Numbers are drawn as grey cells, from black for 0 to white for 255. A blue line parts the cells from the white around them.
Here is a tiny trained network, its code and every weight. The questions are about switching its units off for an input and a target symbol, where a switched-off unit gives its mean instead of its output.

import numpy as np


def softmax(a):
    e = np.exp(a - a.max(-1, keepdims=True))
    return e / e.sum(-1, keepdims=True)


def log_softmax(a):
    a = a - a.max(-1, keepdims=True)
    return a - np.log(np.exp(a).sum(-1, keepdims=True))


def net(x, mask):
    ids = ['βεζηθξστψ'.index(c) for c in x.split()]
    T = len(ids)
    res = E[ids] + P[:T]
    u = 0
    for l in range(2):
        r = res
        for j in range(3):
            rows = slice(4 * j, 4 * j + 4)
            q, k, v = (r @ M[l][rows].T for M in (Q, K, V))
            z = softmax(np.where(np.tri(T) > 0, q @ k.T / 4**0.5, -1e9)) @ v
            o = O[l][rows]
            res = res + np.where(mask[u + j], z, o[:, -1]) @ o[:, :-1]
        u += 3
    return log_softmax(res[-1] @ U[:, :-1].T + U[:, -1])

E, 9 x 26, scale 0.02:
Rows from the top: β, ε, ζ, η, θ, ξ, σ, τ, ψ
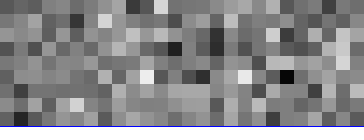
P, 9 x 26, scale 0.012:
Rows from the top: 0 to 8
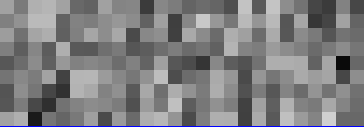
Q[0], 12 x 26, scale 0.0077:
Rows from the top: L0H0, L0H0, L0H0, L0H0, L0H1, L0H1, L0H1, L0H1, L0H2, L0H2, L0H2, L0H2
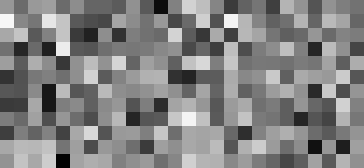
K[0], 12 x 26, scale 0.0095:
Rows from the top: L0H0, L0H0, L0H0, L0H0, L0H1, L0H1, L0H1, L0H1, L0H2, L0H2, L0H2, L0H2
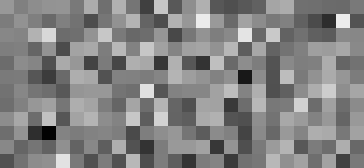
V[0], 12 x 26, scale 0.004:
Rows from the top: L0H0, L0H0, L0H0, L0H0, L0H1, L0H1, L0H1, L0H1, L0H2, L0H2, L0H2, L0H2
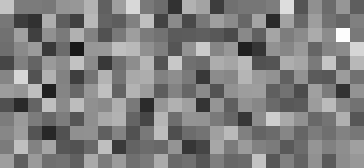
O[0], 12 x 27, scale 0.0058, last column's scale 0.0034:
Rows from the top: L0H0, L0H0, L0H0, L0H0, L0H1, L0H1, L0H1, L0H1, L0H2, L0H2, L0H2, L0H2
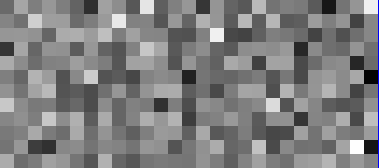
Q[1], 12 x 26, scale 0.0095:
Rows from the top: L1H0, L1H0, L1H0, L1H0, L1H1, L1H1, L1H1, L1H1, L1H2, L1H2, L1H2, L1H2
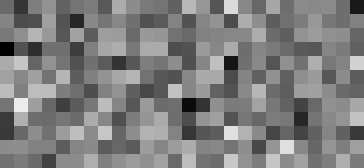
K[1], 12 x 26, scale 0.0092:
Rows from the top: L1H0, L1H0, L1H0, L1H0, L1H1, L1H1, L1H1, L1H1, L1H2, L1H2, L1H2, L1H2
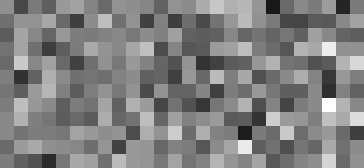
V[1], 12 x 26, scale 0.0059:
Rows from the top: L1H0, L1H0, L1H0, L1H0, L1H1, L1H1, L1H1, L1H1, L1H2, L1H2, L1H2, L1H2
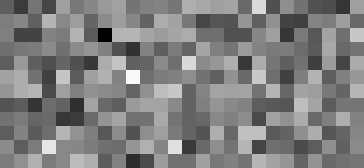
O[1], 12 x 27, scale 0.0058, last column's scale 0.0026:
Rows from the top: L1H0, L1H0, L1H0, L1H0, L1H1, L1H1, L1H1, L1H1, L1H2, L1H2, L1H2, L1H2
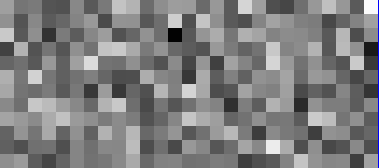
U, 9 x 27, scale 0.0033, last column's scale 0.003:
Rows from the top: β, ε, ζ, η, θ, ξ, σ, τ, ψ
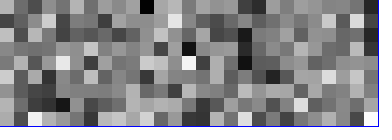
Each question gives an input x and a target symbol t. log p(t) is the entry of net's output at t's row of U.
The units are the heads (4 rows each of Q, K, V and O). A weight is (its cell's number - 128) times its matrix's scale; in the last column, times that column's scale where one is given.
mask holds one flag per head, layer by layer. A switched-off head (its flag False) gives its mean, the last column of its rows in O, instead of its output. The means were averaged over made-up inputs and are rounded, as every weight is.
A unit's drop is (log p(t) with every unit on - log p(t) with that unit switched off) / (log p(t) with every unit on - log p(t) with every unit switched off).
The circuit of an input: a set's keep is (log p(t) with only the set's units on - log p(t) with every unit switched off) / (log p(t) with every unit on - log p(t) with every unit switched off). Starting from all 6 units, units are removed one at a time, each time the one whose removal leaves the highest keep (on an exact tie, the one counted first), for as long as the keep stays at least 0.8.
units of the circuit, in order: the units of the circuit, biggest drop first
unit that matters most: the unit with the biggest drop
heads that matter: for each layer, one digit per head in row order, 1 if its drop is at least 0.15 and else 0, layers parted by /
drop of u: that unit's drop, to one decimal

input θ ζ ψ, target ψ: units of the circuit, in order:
(L1H1, L0H0)
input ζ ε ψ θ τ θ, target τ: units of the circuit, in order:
(L1H1, L0H0, L1H2)
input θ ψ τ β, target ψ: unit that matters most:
L0H2
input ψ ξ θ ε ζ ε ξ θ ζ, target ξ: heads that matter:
101 / 000
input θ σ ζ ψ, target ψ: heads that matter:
000 / 010
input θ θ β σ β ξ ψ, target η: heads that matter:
001 / 110
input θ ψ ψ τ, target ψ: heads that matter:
000 / 010
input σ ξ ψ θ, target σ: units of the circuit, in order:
(L0H2, L1H2)
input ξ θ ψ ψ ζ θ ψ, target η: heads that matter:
010 / 110
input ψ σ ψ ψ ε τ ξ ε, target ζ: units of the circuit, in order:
(L0H1, L1H1)
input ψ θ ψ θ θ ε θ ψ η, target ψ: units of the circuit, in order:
(L0H0, L1H1)
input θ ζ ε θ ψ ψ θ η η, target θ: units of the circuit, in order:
(L0H0, L1H1, L1H0, L0H1)
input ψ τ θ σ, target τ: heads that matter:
100 / 010
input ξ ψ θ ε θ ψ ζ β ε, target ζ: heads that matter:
001 / 010
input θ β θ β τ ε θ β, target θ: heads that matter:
100 / 100
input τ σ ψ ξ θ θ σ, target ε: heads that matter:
000 / 100
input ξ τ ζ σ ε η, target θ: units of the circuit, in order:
(L0H1, L1H2, L1H1, L0H2)
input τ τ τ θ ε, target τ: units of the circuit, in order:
(L1H1, L1H2, L0H0)
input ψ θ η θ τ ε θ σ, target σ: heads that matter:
100 / 101
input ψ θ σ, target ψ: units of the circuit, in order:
(L1H1, L1H0)
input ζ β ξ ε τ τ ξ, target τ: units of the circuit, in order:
(L1H2, L0H2)
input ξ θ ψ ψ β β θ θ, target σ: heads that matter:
011 / 001
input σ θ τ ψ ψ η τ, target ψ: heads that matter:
100 / 010
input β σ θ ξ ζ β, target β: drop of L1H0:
0.2
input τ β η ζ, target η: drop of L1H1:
0.5
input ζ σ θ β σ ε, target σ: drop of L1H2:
0.2
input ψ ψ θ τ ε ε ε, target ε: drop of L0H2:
0.1
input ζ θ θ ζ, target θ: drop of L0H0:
0.1
